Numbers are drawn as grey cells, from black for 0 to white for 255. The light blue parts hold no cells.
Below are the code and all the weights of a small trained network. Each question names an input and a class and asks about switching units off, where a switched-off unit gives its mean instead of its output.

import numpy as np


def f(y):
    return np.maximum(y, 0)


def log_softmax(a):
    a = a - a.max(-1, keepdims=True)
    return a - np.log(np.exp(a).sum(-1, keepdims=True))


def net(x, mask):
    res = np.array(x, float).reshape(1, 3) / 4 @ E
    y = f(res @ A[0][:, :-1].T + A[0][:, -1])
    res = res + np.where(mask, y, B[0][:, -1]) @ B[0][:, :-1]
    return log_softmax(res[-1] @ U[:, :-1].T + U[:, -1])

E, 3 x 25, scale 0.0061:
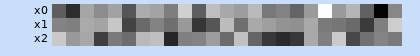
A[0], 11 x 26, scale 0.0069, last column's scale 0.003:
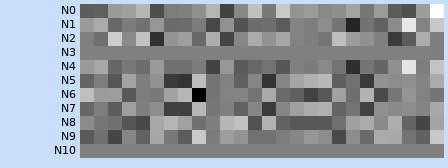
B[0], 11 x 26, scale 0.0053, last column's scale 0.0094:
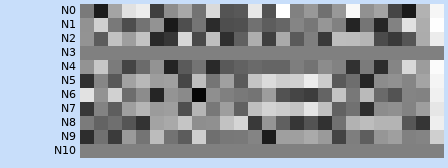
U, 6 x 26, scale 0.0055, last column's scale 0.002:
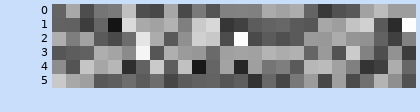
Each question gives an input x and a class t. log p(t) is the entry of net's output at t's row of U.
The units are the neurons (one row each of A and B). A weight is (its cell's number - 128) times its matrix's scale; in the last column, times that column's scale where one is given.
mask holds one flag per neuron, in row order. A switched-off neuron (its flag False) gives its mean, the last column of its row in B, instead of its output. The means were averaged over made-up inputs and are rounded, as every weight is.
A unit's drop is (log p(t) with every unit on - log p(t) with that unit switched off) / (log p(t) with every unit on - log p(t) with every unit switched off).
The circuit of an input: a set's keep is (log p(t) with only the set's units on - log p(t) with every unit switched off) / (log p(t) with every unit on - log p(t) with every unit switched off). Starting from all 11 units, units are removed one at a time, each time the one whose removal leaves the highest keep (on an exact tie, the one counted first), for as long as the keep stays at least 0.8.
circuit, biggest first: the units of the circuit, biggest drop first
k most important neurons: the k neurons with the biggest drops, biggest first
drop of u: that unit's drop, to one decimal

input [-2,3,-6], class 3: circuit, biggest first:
[N5, N7]
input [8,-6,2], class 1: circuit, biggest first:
[N8]
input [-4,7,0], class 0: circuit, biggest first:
[N6, N1]
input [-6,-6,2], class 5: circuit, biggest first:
[N5, N7]
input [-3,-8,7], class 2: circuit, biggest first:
[N8, N6]
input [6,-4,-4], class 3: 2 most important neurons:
[N2, N6]
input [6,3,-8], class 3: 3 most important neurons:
[N5, N7, N6]
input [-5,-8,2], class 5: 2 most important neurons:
[N1, N4]
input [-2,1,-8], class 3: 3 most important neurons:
[N5, N7, N4]
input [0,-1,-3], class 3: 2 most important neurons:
[N1, N4]
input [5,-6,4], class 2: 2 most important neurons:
[N6, N9]
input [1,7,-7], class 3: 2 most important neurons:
[N5, N7]
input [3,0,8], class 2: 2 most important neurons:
[N8, N0]
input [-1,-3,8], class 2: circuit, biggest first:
[N8]
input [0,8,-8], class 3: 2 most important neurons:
[N5, N7]
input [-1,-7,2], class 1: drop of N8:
0.4
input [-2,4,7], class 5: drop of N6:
0.1
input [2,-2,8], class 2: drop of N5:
0.0
